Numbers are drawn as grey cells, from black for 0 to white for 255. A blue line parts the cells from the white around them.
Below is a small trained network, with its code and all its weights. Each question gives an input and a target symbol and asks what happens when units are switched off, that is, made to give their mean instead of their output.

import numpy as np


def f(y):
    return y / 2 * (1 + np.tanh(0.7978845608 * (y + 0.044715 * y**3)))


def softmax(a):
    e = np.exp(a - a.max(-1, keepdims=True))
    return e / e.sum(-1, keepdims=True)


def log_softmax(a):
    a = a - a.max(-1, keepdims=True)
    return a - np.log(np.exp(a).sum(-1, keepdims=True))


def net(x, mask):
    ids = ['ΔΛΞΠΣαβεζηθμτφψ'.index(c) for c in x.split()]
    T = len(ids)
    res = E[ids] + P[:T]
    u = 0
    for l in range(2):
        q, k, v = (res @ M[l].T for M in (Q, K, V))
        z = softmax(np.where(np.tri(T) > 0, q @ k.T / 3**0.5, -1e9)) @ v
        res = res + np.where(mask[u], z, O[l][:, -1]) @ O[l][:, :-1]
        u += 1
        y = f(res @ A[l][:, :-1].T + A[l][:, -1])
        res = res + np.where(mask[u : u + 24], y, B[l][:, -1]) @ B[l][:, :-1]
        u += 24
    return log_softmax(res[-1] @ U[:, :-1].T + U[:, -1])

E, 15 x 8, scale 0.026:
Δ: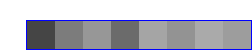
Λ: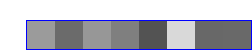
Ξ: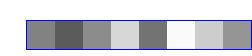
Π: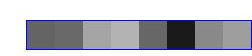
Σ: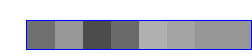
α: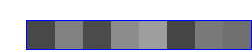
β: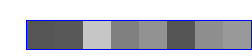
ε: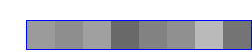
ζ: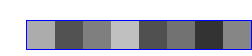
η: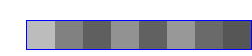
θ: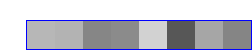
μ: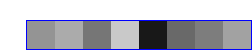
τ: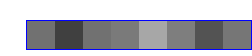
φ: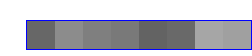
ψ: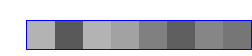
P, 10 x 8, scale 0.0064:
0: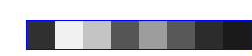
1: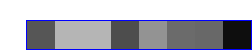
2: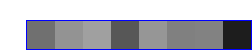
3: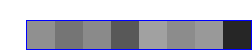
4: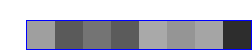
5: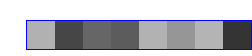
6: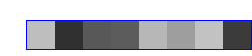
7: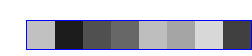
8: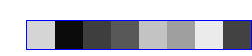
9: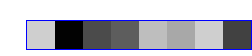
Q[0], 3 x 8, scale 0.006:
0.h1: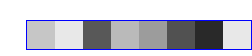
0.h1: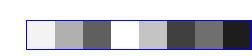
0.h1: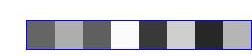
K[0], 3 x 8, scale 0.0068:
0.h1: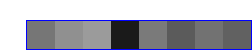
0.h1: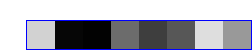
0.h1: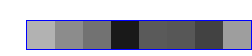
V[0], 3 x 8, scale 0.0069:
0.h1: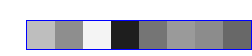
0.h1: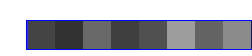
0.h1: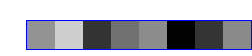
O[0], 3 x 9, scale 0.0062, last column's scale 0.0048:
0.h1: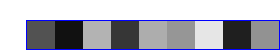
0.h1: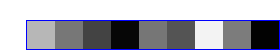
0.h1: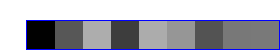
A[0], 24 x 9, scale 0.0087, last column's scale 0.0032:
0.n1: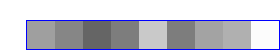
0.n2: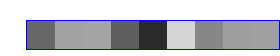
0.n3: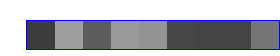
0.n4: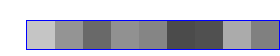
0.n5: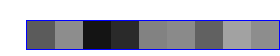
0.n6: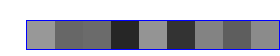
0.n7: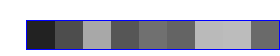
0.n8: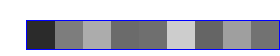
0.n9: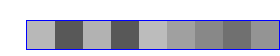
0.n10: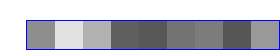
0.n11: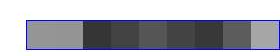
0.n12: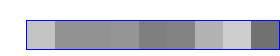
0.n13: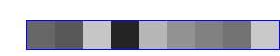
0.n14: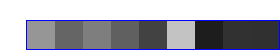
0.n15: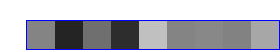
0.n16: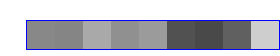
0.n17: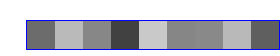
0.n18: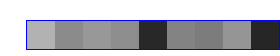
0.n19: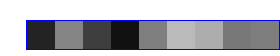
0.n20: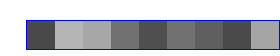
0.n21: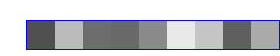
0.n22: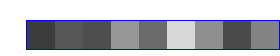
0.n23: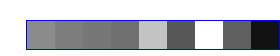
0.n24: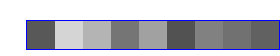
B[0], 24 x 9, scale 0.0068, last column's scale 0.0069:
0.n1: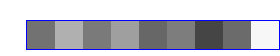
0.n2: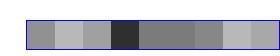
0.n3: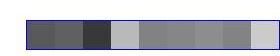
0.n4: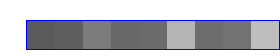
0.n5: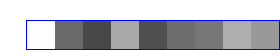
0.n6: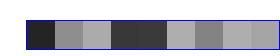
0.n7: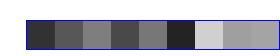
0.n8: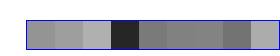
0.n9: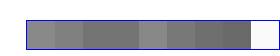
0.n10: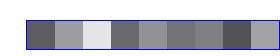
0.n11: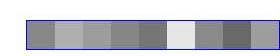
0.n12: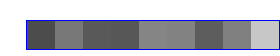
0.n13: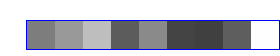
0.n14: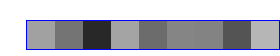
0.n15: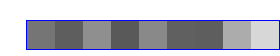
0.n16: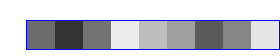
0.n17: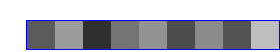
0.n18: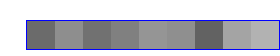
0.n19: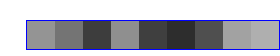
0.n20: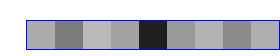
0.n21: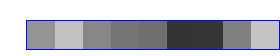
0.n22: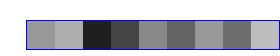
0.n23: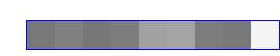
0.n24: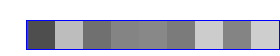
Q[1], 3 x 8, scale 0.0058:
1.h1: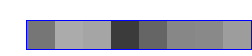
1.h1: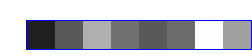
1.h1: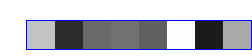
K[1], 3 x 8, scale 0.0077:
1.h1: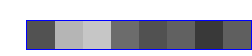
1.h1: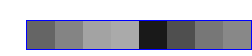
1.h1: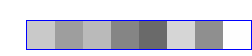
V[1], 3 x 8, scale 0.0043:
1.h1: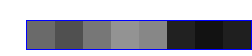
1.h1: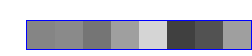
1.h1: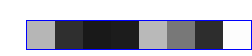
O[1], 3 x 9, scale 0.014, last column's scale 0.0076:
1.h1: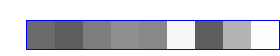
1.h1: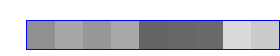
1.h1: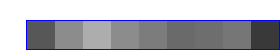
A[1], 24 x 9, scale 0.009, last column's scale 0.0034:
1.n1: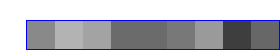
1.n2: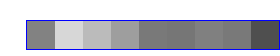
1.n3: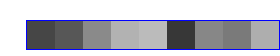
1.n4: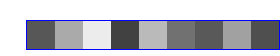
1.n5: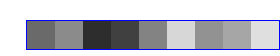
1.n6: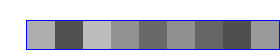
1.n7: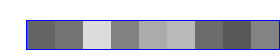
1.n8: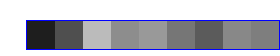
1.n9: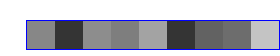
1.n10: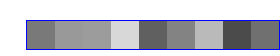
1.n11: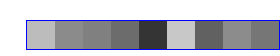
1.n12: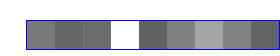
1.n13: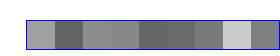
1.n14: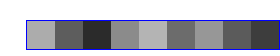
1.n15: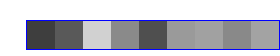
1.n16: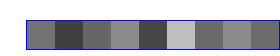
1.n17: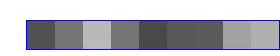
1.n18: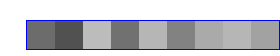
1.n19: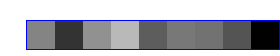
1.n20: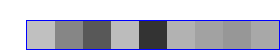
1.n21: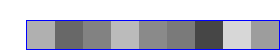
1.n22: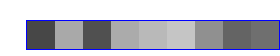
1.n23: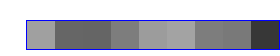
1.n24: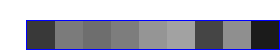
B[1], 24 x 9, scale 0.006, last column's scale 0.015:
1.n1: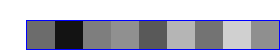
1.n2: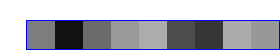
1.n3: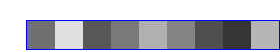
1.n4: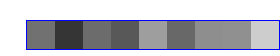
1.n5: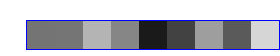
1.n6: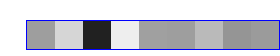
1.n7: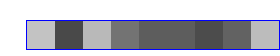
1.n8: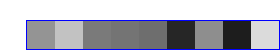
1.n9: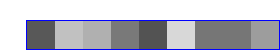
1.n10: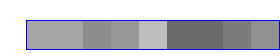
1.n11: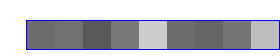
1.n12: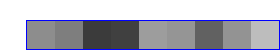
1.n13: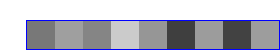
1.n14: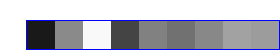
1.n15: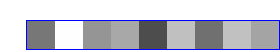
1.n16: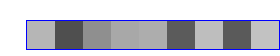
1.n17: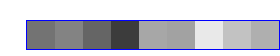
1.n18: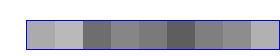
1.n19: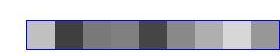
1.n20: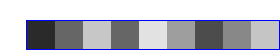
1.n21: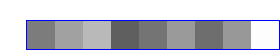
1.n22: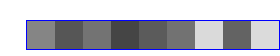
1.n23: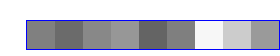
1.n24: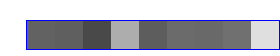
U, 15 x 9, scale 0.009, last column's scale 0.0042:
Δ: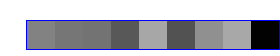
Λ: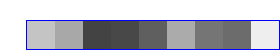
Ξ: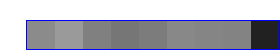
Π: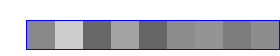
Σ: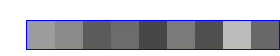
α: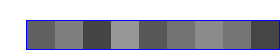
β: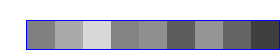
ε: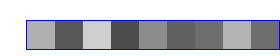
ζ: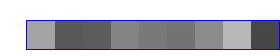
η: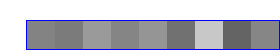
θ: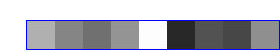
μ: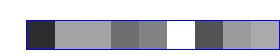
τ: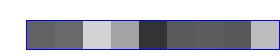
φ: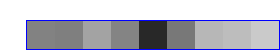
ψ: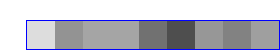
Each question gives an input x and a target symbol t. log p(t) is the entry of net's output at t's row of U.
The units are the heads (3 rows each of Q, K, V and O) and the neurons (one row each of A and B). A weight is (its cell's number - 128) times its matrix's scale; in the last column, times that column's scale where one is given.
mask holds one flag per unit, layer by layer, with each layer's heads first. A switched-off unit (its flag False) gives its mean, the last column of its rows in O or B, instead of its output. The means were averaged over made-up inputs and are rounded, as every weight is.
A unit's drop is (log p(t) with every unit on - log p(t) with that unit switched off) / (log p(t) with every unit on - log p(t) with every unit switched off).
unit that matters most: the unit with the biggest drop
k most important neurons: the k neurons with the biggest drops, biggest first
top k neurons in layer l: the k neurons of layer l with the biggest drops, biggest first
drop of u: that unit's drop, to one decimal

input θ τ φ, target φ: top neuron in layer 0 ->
[0.n7]
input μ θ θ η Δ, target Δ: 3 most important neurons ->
[1.n17, 1.n4, 0.n7]
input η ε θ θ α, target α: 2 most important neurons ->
[0.n3, 1.n24]
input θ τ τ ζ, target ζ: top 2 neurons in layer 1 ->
[1.n19, 1.n16]
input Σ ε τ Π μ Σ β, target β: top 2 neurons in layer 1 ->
[1.n8, 1.n9]
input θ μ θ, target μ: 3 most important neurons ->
[0.n24, 0.n3, 1.n21]
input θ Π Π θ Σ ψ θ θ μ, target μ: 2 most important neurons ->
[1.n20, 1.n8]
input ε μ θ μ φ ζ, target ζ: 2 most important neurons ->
[1.n19, 1.n16]
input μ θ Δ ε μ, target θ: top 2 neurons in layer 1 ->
[1.n20, 1.n11]
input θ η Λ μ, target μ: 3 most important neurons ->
[1.n20, 1.n8, 0.n10]
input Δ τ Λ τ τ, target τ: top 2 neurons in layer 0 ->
[0.n6, 0.n21]
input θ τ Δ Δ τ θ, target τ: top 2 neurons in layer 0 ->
[0.n22, 0.n14]
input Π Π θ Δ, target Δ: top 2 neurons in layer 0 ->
[0.n13, 0.n21]
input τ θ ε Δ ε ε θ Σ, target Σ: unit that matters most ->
0.n21
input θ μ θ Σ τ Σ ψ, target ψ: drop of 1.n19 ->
0.2
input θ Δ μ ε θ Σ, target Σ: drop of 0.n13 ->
0.0
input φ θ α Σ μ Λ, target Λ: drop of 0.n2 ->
0.4
